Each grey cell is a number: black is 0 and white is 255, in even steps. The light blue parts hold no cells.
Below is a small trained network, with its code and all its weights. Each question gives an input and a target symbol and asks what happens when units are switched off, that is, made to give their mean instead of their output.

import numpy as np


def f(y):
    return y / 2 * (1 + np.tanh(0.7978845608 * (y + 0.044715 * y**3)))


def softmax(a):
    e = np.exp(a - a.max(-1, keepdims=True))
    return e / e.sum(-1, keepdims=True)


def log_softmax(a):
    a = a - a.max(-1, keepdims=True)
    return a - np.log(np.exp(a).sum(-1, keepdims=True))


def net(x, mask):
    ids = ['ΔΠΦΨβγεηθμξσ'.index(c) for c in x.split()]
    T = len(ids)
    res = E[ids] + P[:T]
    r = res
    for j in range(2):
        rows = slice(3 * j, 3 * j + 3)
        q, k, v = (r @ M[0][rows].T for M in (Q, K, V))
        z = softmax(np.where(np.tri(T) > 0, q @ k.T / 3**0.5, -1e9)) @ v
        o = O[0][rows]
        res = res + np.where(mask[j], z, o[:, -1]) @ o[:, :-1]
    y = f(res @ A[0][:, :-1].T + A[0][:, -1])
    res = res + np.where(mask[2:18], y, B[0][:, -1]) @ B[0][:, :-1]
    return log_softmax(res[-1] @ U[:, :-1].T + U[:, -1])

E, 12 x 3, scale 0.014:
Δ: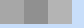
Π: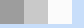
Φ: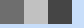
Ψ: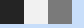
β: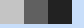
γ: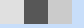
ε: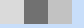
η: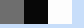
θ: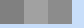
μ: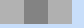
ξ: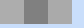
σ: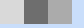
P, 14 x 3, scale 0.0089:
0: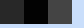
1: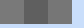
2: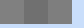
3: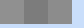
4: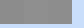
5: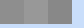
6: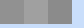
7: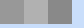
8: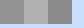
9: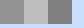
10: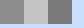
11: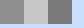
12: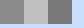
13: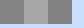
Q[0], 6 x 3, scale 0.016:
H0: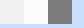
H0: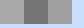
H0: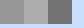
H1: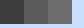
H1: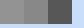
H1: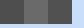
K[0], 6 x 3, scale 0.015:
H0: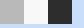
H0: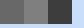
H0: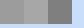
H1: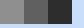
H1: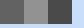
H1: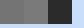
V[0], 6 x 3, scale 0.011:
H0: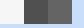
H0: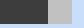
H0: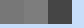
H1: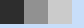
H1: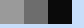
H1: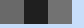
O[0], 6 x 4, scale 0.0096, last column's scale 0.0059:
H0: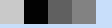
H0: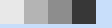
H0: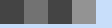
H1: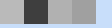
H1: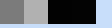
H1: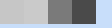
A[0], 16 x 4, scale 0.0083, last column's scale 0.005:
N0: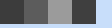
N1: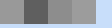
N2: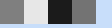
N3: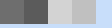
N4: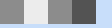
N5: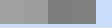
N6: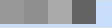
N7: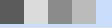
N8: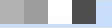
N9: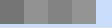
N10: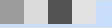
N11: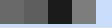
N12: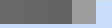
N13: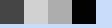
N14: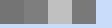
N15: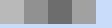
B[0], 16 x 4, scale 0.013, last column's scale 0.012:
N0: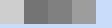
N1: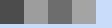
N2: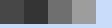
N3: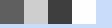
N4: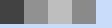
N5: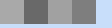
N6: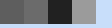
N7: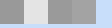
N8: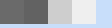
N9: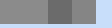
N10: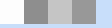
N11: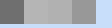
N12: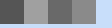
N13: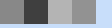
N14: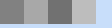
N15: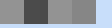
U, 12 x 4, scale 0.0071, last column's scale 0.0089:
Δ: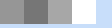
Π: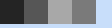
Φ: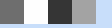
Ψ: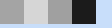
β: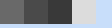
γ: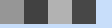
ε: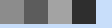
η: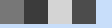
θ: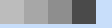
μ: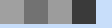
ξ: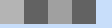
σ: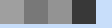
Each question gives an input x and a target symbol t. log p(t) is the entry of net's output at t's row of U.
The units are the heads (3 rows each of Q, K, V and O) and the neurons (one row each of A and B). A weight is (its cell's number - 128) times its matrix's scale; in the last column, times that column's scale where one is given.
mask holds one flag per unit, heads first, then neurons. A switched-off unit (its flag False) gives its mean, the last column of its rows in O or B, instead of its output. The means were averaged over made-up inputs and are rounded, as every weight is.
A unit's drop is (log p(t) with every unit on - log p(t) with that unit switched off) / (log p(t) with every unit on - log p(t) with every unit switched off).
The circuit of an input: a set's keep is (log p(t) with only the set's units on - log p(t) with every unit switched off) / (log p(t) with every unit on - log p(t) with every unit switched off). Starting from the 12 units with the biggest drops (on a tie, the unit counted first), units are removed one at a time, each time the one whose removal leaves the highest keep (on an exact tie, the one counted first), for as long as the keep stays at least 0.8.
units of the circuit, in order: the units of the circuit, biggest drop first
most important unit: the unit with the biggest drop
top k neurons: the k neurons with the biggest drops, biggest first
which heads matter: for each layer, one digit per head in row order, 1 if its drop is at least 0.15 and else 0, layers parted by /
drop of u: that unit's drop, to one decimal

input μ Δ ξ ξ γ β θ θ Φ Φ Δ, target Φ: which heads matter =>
10
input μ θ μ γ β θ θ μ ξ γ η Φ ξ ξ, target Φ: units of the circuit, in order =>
[H0; N8]
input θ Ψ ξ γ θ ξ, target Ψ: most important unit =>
H0
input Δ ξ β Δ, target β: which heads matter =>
10
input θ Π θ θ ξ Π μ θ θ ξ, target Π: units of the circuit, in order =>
[N8; H1; N3]
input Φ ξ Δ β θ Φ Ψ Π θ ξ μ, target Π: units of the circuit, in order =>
[H1; N3]
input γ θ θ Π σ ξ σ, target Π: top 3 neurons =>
[N8; N3; N1]
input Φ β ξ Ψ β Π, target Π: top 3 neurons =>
[N8; N3; N7]
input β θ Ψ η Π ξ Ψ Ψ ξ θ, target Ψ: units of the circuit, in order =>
[H0; N7; N13]
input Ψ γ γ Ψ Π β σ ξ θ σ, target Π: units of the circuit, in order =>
[H1; N8; N3]
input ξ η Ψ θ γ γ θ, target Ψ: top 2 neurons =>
[N7; N2]
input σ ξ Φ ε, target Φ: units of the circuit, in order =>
[H0; N8; H1]
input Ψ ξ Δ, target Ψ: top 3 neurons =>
[N7; N2; N10]
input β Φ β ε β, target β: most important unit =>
N2
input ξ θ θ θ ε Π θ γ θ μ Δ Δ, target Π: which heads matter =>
01
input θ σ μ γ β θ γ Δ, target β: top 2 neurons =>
[N8; N7]
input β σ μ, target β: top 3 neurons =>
[N8; N10; N7]
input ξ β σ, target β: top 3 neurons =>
[N8; N10; N7]
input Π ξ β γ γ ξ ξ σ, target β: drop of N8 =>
0.2
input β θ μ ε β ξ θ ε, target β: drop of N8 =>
0.2
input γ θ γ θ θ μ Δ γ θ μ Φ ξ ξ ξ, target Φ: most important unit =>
N8
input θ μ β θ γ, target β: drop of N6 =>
-0.1
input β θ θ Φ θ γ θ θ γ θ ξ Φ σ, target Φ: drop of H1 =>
0.1
